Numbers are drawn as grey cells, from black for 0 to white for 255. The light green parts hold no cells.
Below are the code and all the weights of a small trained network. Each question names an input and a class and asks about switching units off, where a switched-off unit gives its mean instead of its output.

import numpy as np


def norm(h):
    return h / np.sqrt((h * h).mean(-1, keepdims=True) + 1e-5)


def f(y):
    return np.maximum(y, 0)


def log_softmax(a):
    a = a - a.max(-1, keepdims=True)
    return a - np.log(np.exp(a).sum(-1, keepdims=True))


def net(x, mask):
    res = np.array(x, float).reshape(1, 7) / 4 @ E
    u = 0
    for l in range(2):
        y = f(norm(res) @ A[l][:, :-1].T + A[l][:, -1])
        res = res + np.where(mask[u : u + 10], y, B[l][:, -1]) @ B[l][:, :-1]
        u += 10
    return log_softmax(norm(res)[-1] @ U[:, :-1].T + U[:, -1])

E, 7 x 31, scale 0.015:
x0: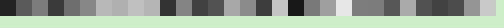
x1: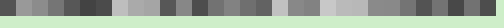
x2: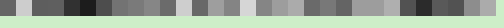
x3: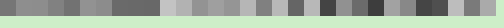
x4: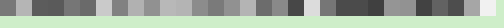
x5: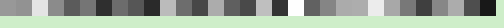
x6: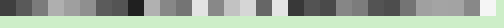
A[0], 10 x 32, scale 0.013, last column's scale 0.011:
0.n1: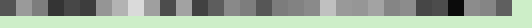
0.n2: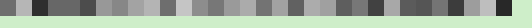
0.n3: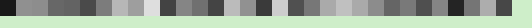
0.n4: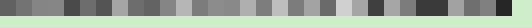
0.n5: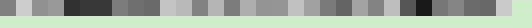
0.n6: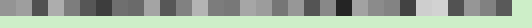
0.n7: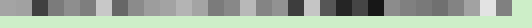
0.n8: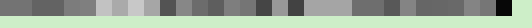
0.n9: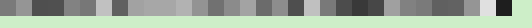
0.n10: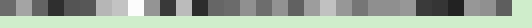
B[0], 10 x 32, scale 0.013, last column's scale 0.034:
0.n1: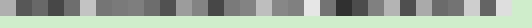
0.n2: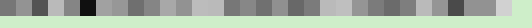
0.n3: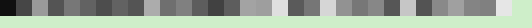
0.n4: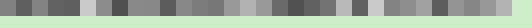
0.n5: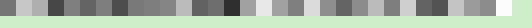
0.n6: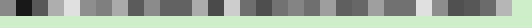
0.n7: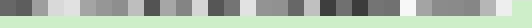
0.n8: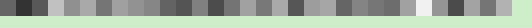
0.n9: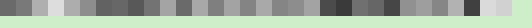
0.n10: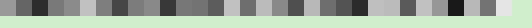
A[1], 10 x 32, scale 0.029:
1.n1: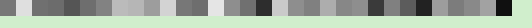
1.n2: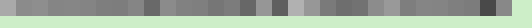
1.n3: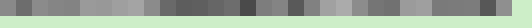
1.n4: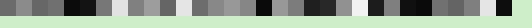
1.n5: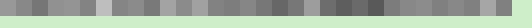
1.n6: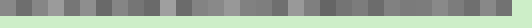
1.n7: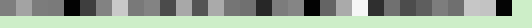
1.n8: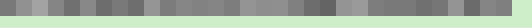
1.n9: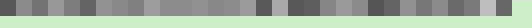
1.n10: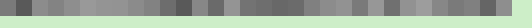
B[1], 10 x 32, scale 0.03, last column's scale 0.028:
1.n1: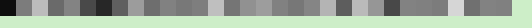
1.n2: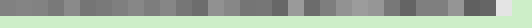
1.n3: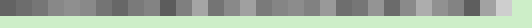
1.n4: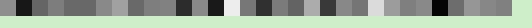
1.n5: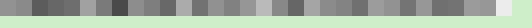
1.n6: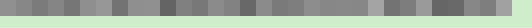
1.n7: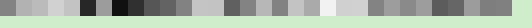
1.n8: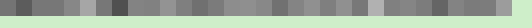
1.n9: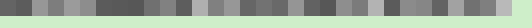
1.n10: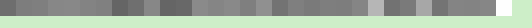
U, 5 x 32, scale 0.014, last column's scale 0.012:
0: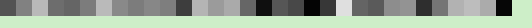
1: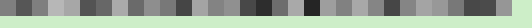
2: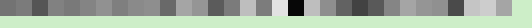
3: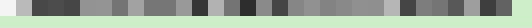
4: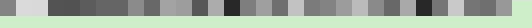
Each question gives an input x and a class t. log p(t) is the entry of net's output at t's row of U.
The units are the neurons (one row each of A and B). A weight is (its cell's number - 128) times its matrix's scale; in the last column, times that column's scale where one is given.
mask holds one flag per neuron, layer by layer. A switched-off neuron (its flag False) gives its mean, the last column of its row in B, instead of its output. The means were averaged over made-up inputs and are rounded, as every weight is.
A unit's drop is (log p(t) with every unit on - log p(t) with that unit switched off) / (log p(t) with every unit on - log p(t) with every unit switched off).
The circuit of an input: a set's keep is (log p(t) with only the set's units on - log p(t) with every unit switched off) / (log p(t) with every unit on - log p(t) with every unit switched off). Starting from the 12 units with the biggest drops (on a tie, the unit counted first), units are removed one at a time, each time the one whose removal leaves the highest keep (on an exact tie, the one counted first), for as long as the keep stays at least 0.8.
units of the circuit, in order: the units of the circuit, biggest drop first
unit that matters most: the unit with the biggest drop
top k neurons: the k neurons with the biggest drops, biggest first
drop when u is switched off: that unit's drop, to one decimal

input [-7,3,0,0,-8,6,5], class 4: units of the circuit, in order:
0.n10, 0.n7
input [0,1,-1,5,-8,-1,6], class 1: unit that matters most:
0.n5
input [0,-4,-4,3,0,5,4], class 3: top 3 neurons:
0.n3, 0.n5, 0.n7
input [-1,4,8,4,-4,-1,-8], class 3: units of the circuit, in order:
0.n7, 0.n3, 1.n3
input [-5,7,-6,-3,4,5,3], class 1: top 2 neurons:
0.n7, 1.n5
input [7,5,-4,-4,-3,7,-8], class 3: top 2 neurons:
0.n1, 0.n7
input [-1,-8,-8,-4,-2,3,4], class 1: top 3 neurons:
0.n7, 0.n9, 0.n5
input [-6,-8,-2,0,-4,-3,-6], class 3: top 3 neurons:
0.n3, 1.n5, 0.n8
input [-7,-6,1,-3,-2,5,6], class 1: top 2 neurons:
0.n6, 0.n7
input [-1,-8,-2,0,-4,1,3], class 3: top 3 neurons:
0.n3, 0.n8, 0.n7
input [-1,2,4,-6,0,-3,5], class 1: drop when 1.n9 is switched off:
0.1
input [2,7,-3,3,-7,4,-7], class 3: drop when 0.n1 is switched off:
0.1
